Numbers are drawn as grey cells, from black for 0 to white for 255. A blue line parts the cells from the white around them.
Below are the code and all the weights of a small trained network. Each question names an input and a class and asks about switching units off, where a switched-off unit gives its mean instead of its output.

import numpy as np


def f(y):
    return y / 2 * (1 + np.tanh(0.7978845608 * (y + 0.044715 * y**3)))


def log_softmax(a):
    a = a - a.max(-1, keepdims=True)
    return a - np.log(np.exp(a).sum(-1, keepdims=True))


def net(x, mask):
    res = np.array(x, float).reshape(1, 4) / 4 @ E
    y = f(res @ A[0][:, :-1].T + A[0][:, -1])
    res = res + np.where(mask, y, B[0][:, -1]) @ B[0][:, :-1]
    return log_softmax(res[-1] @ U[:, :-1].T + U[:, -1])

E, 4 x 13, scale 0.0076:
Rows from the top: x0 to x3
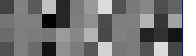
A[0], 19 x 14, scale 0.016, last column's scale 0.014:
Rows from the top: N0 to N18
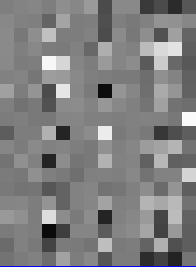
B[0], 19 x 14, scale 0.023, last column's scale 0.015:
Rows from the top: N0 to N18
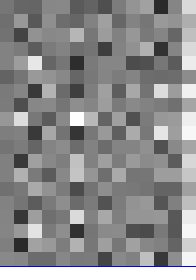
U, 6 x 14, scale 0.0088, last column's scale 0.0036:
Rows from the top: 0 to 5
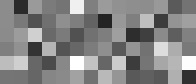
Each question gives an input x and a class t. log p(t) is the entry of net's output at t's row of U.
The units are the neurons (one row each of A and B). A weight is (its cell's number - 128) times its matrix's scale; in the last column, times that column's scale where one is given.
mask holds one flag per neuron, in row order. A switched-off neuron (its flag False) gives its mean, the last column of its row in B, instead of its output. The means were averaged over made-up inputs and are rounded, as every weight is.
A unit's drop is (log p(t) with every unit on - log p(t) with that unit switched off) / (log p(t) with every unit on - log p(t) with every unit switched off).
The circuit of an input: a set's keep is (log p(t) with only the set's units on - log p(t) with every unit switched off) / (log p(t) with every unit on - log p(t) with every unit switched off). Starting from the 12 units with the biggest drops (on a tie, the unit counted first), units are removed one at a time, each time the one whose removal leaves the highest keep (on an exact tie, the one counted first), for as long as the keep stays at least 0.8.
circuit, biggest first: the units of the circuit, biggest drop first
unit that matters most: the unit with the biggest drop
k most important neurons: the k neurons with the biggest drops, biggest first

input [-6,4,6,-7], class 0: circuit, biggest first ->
N15
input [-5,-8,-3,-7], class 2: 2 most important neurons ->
N4; N11
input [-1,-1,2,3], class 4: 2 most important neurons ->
N15; N2
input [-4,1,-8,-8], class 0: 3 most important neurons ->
N15; N2; N18
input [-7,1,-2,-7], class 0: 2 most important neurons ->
N15; N9
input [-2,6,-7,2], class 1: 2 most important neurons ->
N3; N4
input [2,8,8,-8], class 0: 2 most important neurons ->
N15; N2
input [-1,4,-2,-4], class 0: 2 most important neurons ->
N4; N15
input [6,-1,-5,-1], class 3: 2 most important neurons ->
N9; N18
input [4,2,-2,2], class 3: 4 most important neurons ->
N9; N18; N15; N4
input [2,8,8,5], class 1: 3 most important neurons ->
N18; N0; N4
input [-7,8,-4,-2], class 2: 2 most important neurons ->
N16; N9
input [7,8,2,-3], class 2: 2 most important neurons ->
N16; N6
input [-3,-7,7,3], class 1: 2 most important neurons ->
N18; N0
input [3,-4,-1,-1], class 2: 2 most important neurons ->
N4; N6
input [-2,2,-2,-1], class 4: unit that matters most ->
N9
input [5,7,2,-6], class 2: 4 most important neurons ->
N16; N11; N17; N13
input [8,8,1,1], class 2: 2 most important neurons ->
N16; N6
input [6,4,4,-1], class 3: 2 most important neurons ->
N9; N4
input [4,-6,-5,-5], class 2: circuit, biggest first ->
N4
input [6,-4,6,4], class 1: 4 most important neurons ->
N18; N6; N0; N1
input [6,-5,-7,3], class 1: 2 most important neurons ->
N3; N6
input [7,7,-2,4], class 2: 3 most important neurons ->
N16; N6; N13
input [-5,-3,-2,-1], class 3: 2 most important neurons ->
N6; N16
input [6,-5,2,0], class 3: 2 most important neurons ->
N9; N16
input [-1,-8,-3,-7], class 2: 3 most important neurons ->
N4; N11; N17
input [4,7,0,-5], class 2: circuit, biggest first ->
N16
